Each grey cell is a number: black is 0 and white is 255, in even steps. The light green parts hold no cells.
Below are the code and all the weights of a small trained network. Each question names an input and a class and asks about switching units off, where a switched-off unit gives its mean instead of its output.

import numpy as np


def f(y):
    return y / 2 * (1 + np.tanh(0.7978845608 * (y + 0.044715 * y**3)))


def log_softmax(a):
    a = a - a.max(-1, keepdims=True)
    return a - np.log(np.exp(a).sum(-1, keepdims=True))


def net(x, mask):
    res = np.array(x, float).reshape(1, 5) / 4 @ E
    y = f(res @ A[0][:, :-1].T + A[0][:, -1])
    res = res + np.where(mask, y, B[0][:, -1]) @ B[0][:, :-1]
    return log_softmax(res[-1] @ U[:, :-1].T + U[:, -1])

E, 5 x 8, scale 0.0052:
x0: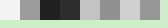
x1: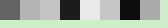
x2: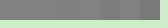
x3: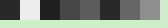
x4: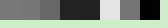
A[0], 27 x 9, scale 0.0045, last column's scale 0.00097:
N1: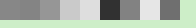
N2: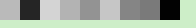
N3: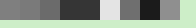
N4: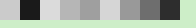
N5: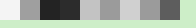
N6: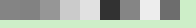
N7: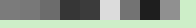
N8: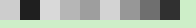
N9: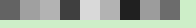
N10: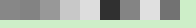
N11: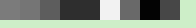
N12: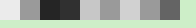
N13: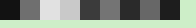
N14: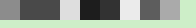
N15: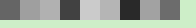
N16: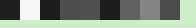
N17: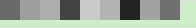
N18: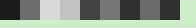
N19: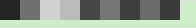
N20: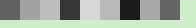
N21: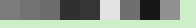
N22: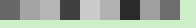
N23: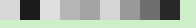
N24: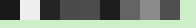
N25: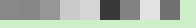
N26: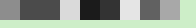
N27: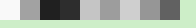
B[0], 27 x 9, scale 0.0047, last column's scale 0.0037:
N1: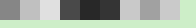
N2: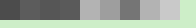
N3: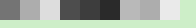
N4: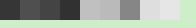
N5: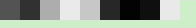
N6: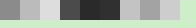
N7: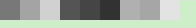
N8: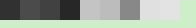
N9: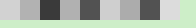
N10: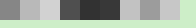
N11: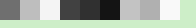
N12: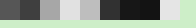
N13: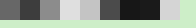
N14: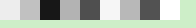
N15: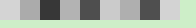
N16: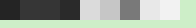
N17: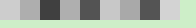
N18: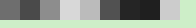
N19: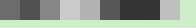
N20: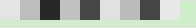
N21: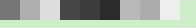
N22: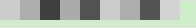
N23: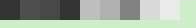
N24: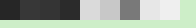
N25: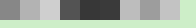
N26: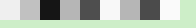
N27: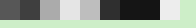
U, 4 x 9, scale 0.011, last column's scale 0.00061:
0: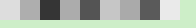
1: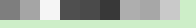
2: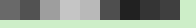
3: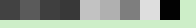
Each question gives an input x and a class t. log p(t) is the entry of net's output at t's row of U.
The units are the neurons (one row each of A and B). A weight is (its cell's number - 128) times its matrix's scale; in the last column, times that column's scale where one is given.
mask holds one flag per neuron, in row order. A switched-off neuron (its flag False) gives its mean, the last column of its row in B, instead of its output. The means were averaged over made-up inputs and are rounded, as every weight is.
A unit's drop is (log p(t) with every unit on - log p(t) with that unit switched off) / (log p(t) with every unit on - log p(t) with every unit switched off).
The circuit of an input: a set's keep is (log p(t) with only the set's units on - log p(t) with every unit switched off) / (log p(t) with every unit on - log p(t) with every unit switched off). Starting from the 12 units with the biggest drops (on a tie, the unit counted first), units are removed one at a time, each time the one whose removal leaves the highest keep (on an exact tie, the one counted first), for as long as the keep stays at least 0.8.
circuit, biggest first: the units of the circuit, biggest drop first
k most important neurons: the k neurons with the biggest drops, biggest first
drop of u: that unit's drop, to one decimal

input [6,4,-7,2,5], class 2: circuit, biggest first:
N5; N27
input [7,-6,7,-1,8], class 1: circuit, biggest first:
N11; N21
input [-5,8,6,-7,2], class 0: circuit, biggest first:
N20
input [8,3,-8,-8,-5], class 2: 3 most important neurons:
N5; N27; N12
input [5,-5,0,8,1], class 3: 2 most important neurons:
N16; N24
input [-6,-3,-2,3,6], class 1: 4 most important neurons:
N11; N21; N3; N5
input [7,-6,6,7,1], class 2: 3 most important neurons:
N5; N27; N12
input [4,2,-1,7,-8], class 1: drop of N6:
0.2
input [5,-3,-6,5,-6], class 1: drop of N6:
0.3
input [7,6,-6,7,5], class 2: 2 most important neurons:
N5; N27
